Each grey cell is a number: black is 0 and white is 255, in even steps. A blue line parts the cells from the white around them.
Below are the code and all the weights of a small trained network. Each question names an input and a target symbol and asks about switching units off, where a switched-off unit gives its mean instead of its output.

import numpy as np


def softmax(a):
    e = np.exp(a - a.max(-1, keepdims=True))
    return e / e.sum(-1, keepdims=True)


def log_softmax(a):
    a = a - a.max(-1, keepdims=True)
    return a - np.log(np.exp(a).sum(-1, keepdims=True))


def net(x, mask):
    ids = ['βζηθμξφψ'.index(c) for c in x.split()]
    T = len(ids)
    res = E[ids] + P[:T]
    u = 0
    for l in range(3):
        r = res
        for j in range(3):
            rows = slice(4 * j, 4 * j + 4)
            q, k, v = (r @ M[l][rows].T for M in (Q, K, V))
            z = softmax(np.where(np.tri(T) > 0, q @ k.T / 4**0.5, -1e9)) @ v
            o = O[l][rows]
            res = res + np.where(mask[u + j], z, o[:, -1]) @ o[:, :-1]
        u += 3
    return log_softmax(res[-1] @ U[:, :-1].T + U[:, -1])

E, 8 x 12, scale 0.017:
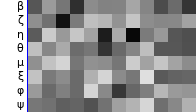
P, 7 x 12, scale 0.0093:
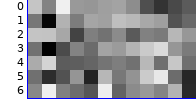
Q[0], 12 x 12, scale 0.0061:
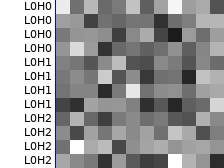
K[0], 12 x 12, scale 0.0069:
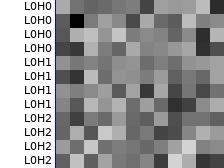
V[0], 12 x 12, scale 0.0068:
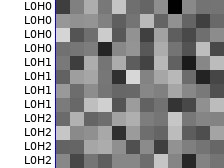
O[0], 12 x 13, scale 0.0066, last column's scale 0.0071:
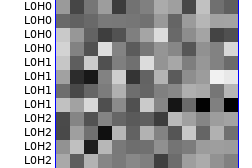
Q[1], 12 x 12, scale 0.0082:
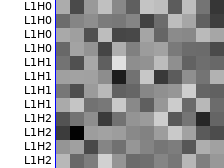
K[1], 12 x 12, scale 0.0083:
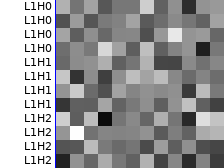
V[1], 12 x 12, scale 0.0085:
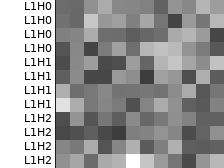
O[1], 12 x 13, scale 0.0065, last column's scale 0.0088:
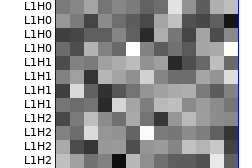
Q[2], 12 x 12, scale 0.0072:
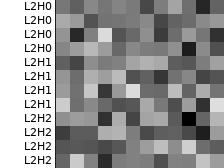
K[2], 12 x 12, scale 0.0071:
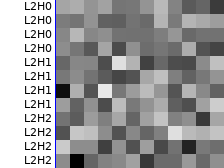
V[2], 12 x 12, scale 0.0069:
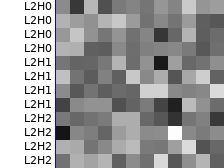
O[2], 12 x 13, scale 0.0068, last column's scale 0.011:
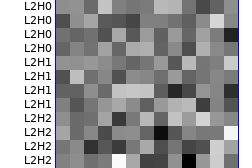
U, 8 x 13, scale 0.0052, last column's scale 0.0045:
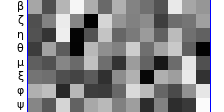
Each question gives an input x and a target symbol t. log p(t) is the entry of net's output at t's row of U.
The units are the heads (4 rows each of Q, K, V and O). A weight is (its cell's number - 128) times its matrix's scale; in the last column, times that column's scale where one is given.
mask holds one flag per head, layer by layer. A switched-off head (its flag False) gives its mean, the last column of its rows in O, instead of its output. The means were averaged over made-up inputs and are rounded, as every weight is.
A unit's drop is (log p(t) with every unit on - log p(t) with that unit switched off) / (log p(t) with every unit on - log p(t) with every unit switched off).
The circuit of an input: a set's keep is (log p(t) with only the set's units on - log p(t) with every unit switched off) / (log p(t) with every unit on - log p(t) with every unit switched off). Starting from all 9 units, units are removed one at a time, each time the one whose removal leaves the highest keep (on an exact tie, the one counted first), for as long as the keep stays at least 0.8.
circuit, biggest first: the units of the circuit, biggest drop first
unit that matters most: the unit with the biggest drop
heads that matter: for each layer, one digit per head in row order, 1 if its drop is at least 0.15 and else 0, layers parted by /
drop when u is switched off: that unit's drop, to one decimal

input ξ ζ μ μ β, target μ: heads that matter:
000 / 010 / 001
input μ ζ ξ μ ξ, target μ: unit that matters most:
L1H1
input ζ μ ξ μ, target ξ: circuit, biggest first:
(L1H2 L1H1 L0H0)
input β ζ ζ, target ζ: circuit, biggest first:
(L2H1 L0H1 L1H2 L0H0)
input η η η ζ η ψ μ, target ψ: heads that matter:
101 / 101 / 110
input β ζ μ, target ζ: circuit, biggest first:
(L2H1 L1H2 L0H1)
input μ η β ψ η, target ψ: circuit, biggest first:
(L2H2 L2H0)
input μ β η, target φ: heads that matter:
001 / 001 / 010
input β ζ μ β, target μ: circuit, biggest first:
(L2H2 L1H1)
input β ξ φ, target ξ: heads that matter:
000 / 001 / 011
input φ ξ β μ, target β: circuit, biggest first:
(L1H1 L1H2)
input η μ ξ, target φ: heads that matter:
010 / 010 / 010
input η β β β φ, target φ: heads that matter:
010 / 010 / 010
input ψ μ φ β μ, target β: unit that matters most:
L1H2
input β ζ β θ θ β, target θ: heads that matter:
001 / 001 / 000
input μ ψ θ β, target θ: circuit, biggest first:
(L1H2 L1H1 L2H2 L0H0)
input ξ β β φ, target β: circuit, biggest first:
(L1H1 L1H2)
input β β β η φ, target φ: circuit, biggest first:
(L2H1 L0H1)
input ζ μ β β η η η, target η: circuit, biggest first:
(L1H2 L2H0 L2H2)
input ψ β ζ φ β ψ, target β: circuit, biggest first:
(L1H1 L2H2)
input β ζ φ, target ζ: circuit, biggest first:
(L2H1 L0H1 L1H2)
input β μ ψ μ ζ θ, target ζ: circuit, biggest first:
(L1H2 L2H1)
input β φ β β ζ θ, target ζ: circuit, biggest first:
(L1H2 L1H0)
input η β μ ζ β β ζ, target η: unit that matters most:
L0H2
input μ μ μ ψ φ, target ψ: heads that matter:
000 / 010 / 001
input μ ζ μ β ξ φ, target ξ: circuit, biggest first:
(L1H2 L2H2 L0H2)
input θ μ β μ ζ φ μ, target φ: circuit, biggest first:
(L2H1 L0H1 L2H0)
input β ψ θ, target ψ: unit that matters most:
L2H2
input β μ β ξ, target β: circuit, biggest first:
(L1H2 L1H1)
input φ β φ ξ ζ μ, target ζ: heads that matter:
000 / 001 / 010
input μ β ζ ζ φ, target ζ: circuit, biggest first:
(L0H1 L2H1 L1H2)
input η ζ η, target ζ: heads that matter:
111 / 101 / 000
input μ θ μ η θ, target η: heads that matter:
011 / 101 / 101
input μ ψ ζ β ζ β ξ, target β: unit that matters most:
L1H1
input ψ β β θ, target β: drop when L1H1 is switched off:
0.1
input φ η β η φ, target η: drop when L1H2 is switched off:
0.8
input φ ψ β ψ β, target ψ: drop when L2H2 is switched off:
0.2
